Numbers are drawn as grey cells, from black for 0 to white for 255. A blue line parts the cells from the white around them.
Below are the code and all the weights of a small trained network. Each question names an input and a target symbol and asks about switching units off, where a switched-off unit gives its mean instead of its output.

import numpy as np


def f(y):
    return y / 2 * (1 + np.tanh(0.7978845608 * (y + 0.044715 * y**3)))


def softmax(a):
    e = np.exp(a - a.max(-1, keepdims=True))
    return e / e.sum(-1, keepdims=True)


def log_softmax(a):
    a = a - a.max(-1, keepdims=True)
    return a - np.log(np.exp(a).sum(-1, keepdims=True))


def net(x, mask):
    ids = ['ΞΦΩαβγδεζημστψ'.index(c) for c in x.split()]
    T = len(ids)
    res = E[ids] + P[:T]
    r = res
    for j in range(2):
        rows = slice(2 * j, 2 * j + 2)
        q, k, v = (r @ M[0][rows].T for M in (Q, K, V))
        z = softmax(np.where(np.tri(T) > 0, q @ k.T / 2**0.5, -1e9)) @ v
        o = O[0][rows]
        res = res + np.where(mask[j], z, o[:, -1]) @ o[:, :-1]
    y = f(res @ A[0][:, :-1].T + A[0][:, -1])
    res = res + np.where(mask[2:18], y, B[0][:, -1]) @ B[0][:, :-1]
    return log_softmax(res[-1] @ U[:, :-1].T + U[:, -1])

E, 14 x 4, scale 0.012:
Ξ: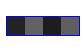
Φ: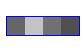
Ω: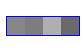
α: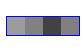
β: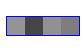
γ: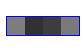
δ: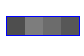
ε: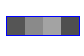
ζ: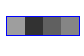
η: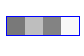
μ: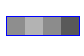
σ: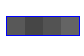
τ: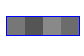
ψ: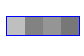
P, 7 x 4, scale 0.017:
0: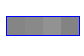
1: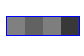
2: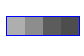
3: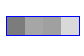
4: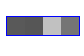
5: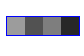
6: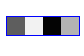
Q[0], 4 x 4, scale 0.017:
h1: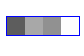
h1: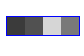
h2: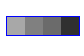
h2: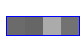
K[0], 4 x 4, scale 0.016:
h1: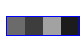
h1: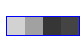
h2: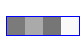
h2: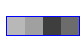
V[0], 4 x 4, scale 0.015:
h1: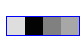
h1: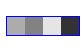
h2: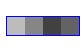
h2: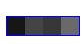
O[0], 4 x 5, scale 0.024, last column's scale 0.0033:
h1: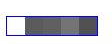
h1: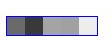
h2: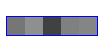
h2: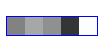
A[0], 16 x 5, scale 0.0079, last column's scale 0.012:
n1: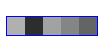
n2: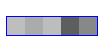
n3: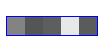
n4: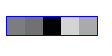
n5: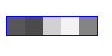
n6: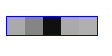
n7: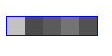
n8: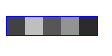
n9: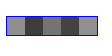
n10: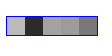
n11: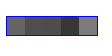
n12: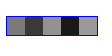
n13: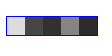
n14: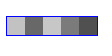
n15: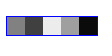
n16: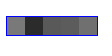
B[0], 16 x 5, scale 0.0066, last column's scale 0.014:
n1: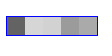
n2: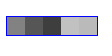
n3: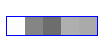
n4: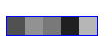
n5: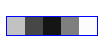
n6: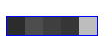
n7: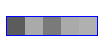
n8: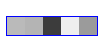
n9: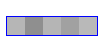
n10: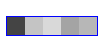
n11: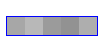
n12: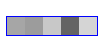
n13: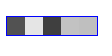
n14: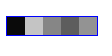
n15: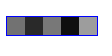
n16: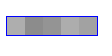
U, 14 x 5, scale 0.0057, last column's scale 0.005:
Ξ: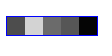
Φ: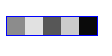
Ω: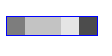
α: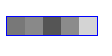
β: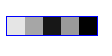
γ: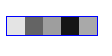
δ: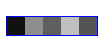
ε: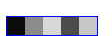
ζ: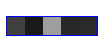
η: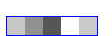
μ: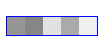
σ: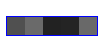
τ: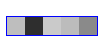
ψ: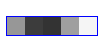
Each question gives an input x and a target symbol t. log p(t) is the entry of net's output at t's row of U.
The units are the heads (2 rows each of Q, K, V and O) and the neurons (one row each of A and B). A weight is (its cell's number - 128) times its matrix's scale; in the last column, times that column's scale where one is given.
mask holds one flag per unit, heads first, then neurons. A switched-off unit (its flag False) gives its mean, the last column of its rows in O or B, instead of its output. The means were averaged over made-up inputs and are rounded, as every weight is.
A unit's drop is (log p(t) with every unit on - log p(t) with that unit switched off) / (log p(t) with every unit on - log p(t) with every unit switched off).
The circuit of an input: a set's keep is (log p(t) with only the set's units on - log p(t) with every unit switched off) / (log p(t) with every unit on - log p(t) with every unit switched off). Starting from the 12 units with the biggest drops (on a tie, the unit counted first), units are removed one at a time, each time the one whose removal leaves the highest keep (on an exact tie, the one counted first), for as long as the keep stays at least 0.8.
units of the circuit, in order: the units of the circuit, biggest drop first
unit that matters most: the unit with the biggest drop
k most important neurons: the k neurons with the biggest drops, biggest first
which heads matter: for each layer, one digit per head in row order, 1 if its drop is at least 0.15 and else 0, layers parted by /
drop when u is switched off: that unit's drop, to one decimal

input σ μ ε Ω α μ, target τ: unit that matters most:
h2
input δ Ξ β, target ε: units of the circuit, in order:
(h1 n5)
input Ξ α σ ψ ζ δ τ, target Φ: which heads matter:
10
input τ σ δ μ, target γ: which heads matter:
11
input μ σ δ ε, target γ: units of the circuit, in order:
(h2 h1)
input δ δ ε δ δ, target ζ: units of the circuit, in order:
(h1 n5 n15)
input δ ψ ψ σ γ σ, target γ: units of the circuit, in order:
(h1 h2 n13)
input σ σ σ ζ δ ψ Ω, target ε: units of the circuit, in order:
(h2 h1)
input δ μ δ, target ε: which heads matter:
10
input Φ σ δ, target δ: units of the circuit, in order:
(h1 n8)
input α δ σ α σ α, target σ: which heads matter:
11
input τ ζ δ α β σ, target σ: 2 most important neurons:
(n6 n4)
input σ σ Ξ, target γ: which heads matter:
01
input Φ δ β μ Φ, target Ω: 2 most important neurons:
(n10 n1)
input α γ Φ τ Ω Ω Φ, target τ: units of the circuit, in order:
(h1 h2)
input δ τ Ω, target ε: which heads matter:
10
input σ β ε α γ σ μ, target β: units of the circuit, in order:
(h1)
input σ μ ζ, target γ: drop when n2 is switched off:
-0.1
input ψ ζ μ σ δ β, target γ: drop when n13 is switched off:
0.2
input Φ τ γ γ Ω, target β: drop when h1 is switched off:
0.9
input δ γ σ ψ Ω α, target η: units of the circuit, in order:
(h2)
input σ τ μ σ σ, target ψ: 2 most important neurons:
(n5 n3)
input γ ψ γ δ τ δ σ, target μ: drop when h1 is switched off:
0.4
